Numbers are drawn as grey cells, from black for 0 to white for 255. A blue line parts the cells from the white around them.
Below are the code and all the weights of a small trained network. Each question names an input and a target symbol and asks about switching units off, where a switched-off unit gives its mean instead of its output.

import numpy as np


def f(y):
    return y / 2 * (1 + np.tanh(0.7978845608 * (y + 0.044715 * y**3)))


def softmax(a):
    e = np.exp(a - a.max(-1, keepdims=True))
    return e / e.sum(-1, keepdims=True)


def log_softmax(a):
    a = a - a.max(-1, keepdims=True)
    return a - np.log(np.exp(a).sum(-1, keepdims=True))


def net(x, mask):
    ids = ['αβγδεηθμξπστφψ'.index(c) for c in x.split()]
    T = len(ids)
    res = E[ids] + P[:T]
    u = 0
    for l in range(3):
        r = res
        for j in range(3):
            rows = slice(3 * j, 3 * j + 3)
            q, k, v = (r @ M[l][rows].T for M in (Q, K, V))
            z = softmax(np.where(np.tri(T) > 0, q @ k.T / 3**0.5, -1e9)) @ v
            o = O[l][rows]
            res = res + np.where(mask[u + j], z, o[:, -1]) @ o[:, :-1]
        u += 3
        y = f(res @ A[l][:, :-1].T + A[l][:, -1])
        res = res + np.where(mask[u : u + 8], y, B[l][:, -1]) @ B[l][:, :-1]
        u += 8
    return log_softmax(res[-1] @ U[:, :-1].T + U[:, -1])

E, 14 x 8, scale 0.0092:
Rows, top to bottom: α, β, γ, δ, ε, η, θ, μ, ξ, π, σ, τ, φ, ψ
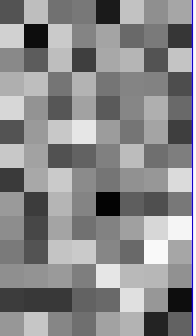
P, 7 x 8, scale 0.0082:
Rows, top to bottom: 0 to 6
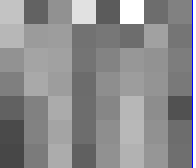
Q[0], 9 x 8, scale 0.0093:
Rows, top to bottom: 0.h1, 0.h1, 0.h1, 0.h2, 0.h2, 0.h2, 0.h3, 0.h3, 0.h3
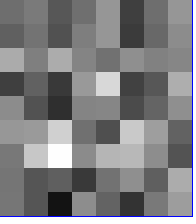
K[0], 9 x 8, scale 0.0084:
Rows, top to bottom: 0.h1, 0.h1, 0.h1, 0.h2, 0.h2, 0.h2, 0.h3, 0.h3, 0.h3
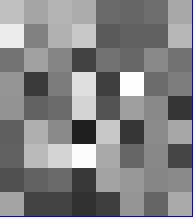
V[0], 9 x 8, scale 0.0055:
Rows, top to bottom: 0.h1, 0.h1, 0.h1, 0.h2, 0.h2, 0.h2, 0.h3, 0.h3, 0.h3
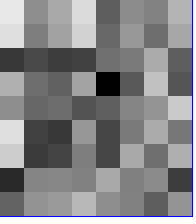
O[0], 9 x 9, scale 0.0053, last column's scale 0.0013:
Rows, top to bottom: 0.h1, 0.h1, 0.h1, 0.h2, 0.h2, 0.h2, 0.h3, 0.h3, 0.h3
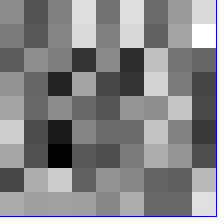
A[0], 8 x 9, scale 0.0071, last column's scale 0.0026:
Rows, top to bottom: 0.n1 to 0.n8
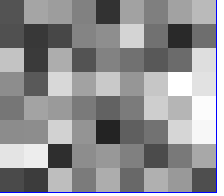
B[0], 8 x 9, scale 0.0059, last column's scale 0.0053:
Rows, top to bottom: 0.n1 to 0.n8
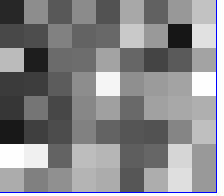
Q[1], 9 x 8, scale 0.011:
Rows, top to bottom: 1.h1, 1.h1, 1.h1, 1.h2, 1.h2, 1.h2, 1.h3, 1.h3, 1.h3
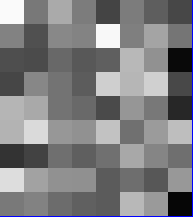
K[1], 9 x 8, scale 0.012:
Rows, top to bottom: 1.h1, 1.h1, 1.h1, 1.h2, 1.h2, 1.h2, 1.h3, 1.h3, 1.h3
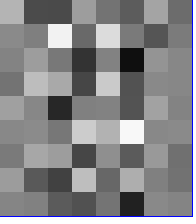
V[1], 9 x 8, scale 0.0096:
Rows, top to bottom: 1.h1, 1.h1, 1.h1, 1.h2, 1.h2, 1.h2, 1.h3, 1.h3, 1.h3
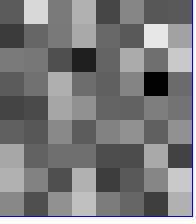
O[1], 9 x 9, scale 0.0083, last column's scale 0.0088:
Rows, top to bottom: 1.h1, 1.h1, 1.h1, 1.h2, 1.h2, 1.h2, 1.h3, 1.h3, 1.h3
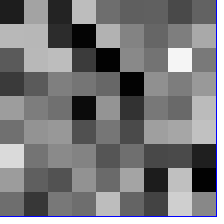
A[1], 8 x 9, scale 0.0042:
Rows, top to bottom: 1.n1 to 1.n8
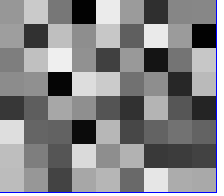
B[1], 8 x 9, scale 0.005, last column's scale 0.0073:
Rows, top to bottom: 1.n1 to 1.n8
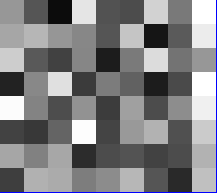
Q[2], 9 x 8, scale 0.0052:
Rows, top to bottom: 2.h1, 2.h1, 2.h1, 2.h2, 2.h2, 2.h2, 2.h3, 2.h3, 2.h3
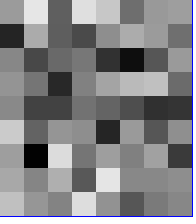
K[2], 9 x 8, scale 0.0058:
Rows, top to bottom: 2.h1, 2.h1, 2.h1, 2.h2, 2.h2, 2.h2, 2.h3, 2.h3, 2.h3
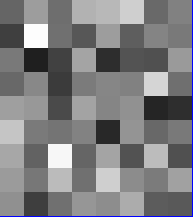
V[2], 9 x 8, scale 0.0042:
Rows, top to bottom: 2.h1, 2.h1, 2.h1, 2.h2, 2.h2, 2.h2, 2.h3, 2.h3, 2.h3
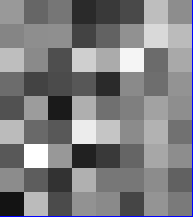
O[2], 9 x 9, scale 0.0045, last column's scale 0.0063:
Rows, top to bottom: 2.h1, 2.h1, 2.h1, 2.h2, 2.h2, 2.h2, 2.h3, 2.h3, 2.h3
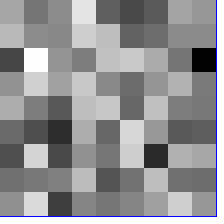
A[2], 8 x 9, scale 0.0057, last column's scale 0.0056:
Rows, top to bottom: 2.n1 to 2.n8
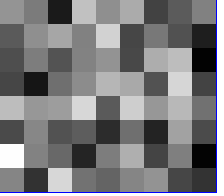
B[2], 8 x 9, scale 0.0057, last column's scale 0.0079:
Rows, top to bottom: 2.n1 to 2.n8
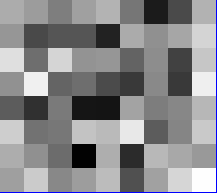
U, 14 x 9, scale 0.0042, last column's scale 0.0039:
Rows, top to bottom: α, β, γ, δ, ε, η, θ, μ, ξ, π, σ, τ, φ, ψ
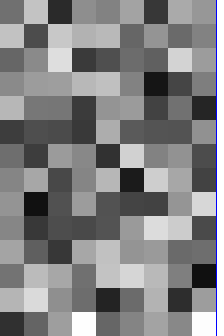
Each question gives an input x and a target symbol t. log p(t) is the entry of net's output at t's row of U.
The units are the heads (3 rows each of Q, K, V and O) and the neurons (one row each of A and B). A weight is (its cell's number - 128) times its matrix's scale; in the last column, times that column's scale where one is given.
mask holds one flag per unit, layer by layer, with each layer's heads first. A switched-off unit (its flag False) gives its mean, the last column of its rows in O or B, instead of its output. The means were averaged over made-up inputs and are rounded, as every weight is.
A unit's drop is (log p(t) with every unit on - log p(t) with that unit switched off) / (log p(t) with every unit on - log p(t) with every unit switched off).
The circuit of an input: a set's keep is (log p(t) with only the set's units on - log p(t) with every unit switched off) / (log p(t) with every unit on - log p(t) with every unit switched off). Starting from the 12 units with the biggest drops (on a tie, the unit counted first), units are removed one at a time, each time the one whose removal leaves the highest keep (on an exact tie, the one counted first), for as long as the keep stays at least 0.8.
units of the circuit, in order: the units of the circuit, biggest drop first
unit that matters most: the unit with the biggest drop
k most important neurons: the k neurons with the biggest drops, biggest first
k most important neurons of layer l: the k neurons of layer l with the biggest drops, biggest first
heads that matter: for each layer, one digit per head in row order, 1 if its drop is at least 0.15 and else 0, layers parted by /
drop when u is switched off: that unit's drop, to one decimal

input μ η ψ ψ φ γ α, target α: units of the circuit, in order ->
2.h3, 1.h1, 0.n1, 0.n3
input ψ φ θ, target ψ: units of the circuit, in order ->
1.h1, 0.n7, 1.h2
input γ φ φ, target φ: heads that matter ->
000 / 001 / 000
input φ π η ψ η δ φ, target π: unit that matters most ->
0.n4
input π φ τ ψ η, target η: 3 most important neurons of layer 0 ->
0.n8, 0.n2, 0.n3
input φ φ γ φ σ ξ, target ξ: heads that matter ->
000 / 010 / 100
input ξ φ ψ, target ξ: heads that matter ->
000 / 001 / 000
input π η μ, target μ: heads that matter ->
000 / 101 / 000
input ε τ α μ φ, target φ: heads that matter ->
100 / 001 / 000
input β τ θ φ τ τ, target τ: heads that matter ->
000 / 010 / 000
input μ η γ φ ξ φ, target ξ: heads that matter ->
100 / 010 / 100
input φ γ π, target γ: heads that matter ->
000 / 100 / 000
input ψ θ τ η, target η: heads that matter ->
001 / 100 / 000
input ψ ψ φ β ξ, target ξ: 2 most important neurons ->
0.n6, 0.n4
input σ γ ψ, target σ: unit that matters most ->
1.n1
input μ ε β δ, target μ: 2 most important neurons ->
0.n7, 0.n2
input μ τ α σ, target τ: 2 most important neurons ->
0.n4, 0.n6
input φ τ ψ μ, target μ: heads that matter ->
000 / 100 / 000
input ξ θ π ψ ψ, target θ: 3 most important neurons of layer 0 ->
0.n4, 0.n7, 0.n8
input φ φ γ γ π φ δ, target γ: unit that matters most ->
1.h1
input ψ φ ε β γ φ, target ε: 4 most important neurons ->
0.n2, 0.n4, 2.n7, 1.n7
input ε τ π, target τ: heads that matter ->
000 / 010 / 100
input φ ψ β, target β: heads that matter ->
000 / 100 / 001
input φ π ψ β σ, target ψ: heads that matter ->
000 / 100 / 000
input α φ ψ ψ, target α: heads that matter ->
011 / 101 / 000
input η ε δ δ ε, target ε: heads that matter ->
010 / 011 / 000
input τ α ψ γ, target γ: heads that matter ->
010 / 100 / 000
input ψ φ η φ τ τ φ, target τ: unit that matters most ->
0.h1
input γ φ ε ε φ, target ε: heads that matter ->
011 / 011 / 000
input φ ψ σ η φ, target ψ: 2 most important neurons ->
0.n2, 0.n7
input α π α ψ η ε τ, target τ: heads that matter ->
000 / 001 / 000
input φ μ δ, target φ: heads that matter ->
000 / 001 / 000
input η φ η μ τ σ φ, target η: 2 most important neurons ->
0.n2, 0.n4
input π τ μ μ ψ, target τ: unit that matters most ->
0.n4
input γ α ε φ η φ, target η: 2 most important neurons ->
0.n2, 1.n4
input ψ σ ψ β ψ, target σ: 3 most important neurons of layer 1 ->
1.n1, 1.n6, 1.n4
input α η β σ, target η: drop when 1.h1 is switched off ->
0.5
